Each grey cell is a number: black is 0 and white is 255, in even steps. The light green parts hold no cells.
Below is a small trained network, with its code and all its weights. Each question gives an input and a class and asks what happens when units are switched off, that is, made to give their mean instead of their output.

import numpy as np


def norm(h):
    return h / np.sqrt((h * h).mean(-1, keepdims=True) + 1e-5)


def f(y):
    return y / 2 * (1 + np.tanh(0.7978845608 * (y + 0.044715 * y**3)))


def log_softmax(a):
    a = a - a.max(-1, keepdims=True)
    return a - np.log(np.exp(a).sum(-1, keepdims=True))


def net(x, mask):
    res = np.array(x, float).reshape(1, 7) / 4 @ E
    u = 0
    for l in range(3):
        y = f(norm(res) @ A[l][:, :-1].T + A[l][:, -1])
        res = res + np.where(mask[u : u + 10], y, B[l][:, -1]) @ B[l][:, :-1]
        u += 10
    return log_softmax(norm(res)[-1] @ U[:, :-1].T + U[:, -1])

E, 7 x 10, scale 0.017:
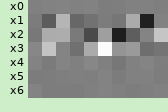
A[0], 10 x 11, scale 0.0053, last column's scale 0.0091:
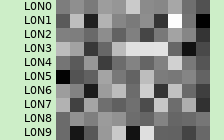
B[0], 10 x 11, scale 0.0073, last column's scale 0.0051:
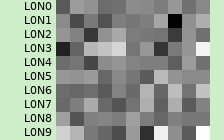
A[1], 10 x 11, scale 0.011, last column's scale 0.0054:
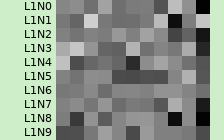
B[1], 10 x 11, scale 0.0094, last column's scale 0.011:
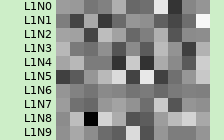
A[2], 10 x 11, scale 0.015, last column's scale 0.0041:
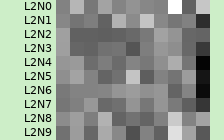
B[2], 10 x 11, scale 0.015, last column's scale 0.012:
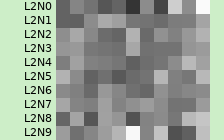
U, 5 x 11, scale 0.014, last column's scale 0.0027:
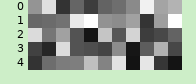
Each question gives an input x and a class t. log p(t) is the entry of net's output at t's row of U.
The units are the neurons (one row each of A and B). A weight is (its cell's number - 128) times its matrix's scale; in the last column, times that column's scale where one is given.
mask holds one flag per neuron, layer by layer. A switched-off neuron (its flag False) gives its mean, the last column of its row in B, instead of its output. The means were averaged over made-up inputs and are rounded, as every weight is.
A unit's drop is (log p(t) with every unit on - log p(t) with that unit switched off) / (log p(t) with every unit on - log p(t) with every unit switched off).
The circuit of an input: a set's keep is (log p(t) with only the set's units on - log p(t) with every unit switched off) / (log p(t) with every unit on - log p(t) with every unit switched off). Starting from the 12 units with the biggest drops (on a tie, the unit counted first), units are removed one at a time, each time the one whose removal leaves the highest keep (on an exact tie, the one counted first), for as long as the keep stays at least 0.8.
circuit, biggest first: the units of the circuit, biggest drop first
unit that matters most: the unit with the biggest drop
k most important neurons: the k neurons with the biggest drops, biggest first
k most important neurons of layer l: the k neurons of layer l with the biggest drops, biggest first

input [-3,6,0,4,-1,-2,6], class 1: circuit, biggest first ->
L1N8
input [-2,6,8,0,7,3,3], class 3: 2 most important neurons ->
L1N5, L1N4
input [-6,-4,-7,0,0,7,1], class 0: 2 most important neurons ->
L0N9, L1N5
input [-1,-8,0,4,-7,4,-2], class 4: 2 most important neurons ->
L1N4, L0N9
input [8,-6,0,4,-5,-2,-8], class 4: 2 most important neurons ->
L1N4, L0N9
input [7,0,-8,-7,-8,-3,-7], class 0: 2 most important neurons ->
L1N1, L0N1
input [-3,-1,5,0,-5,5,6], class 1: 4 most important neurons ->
L1N5, L1N1, L0N9, L1N4
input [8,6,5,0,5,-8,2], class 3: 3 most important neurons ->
L0N9, L1N4, L1N5
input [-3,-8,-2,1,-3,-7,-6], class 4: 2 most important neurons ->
L2N0, L1N4
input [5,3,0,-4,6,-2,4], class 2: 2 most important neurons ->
L1N4, L2N0
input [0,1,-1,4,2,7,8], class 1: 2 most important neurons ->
L2N0, L0N6
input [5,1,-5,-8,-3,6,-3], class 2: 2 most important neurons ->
L1N8, L2N0
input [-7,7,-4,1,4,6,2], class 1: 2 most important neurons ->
L1N8, L0N3
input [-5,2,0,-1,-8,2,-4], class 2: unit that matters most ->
L0N3
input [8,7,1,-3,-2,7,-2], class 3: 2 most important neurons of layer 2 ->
L2N9, L2N5
